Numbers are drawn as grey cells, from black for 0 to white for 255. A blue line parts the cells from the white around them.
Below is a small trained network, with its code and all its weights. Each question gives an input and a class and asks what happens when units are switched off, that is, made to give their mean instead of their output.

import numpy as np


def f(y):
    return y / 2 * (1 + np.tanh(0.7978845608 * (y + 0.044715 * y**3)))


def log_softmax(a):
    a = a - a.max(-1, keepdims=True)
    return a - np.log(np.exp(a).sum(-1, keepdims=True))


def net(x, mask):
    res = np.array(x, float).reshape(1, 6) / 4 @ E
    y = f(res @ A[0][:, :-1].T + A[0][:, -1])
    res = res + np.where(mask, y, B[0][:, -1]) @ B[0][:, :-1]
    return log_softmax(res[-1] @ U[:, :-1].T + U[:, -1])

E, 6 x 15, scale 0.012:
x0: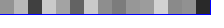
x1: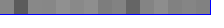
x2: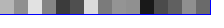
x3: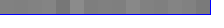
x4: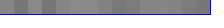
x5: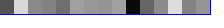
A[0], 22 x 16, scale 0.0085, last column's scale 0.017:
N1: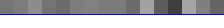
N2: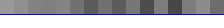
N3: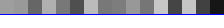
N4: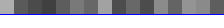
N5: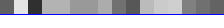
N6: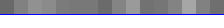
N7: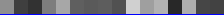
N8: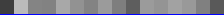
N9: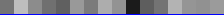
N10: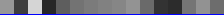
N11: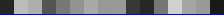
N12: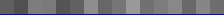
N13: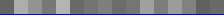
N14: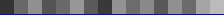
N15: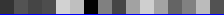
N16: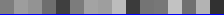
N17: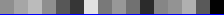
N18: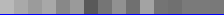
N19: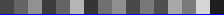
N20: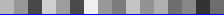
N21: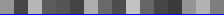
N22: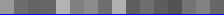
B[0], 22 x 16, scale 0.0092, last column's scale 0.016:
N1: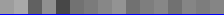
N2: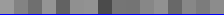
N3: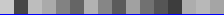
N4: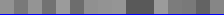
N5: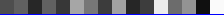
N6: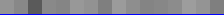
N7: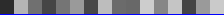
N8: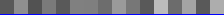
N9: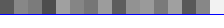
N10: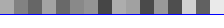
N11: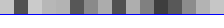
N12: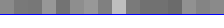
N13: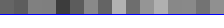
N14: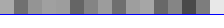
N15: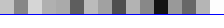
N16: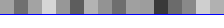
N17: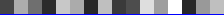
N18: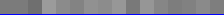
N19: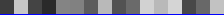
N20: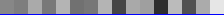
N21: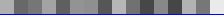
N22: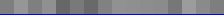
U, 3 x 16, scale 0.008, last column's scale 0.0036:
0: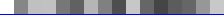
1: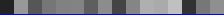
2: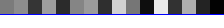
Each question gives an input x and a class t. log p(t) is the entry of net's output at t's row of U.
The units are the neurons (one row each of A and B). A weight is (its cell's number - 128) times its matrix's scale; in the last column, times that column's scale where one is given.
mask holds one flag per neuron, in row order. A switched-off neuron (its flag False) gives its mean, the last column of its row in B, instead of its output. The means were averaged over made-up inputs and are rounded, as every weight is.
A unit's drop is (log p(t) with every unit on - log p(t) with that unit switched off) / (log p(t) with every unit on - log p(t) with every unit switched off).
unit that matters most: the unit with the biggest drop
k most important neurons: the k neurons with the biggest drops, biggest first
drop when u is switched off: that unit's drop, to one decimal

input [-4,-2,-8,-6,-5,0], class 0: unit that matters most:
N15
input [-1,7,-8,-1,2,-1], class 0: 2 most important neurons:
(N15 N17)
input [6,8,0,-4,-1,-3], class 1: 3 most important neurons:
(N7 N15 N11)
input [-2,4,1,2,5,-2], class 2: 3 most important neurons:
(N15 N20 N11)
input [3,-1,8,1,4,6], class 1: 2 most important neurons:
(N17 N15)
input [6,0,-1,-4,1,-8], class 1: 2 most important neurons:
(N7 N11)
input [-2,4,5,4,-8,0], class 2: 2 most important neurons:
(N15 N20)
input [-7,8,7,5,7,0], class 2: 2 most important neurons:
(N10 N15)
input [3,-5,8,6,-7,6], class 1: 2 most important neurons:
(N17 N15)
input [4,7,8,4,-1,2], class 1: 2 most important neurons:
(N17 N15)
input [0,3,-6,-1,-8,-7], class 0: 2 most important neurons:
(N15 N5)
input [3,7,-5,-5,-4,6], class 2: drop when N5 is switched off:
0.2
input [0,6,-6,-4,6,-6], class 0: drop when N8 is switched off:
0.1
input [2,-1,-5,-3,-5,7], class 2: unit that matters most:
N5
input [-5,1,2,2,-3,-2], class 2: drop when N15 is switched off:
0.2
